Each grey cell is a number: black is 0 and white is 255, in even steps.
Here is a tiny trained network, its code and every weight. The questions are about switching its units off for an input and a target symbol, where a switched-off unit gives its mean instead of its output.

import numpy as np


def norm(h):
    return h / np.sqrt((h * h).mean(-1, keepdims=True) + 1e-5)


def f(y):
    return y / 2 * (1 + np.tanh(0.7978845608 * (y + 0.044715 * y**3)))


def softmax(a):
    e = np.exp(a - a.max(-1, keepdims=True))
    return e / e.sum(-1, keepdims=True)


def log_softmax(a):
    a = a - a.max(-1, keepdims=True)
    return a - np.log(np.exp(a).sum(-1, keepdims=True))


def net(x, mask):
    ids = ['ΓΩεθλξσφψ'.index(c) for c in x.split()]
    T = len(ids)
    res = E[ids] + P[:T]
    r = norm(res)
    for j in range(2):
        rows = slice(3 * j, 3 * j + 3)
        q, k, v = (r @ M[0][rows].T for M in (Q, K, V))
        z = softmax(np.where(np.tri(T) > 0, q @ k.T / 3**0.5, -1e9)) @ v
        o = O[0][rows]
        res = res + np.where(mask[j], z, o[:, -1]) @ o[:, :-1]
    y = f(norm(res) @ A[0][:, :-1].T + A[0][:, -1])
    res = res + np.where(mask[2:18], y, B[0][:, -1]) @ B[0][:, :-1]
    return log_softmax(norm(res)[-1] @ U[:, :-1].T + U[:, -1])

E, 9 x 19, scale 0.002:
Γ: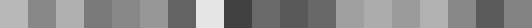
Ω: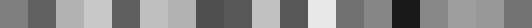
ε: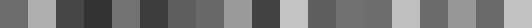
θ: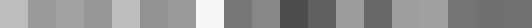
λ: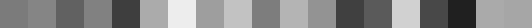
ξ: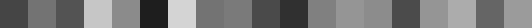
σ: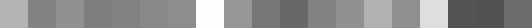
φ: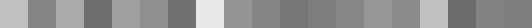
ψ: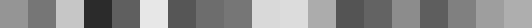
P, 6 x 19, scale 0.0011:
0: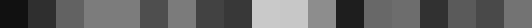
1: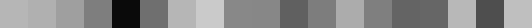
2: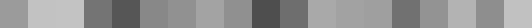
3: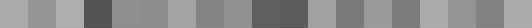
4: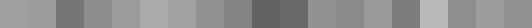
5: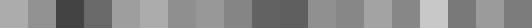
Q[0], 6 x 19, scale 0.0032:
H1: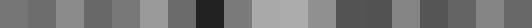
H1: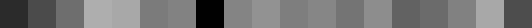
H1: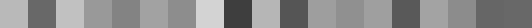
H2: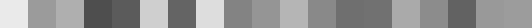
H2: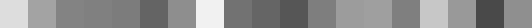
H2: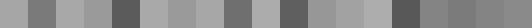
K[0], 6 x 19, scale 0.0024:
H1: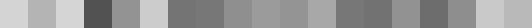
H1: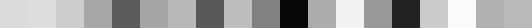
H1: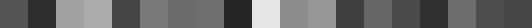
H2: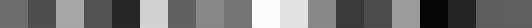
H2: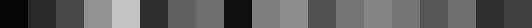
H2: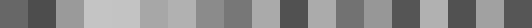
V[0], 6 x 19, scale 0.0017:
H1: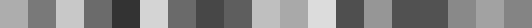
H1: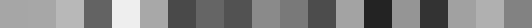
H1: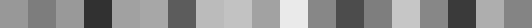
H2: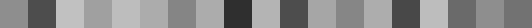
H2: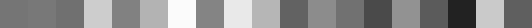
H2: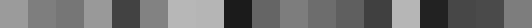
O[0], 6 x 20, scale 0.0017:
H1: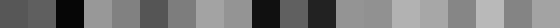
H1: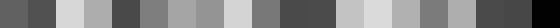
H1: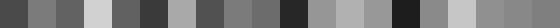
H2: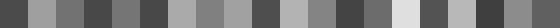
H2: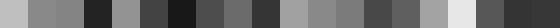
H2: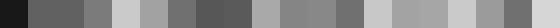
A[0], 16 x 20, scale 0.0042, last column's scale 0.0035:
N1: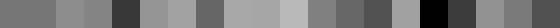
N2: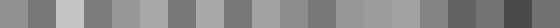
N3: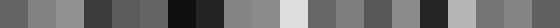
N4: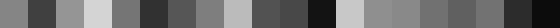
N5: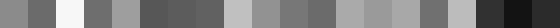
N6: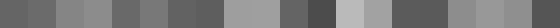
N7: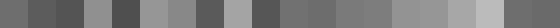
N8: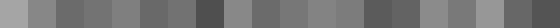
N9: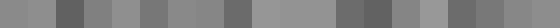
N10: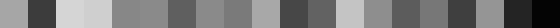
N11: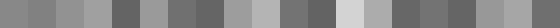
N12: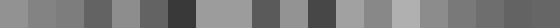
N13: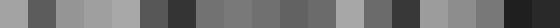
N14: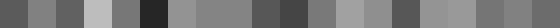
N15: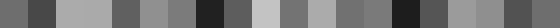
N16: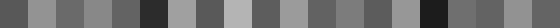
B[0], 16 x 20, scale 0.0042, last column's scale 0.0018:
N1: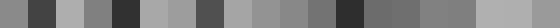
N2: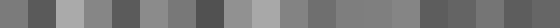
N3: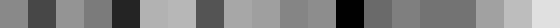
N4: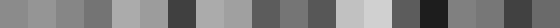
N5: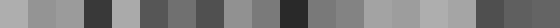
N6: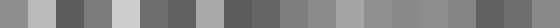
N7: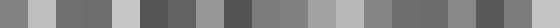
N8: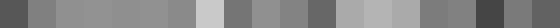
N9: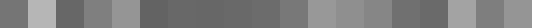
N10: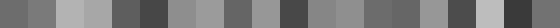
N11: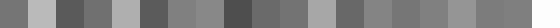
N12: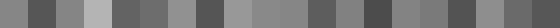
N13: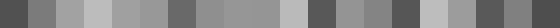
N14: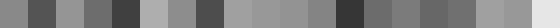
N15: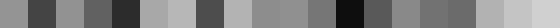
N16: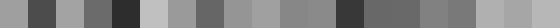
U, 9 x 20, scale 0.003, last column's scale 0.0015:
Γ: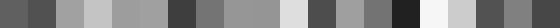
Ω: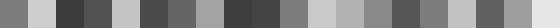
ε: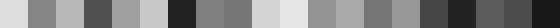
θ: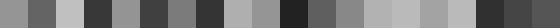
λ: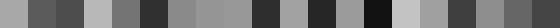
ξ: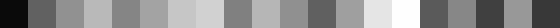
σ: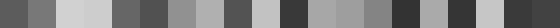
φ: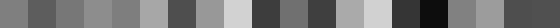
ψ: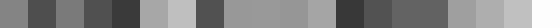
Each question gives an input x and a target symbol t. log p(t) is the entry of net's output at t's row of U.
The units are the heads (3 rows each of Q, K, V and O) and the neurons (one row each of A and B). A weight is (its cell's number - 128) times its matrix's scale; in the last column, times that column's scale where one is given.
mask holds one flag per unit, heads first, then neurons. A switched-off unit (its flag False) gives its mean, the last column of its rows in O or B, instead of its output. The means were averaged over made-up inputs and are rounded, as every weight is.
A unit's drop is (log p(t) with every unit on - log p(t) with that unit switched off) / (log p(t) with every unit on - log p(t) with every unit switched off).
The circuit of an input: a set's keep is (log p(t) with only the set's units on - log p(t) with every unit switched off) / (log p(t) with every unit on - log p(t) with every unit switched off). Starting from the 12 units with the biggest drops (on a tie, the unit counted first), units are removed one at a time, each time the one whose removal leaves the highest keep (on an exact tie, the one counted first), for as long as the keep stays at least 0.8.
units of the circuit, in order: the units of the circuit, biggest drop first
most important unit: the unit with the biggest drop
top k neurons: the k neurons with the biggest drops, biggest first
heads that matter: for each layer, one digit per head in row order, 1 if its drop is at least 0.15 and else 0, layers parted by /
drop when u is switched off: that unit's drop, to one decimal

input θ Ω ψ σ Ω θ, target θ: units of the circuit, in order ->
(H1 H2 N5)
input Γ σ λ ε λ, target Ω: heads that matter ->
11
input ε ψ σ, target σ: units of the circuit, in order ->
(H2 N10)
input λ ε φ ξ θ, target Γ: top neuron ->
(N13)
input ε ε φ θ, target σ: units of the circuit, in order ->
(N10 H2)
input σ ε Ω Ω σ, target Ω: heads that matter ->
10
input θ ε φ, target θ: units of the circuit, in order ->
(N5 H1)
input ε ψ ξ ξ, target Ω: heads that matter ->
10
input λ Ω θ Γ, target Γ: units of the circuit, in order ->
(H2 N13)
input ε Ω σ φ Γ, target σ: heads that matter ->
00
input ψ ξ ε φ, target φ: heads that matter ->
10
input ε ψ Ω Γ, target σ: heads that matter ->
01
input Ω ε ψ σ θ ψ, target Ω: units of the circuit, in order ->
(H1 N7)
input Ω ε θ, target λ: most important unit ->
N12
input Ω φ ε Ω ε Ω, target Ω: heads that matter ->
10
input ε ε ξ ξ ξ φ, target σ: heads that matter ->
00
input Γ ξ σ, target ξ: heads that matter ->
01
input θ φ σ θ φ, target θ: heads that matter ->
11
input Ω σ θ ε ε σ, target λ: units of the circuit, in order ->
(N12 H2 H1)
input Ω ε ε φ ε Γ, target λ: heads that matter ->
00
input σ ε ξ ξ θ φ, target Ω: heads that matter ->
10
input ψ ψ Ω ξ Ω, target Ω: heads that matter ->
11
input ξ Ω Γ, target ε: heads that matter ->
10
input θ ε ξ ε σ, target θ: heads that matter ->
11
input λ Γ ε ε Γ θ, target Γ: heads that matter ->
01
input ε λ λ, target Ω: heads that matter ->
01
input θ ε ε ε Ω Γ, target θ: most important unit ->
H1
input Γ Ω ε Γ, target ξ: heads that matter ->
01
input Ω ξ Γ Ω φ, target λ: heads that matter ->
00
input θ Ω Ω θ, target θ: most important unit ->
H2
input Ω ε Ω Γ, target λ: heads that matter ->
10
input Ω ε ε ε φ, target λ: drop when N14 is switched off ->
0.0
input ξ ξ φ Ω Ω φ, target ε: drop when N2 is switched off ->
0.2
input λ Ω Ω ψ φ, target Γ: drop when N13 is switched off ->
0.2
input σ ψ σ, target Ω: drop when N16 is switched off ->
0.1
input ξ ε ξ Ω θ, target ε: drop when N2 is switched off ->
0.3
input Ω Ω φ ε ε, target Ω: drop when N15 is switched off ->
0.1
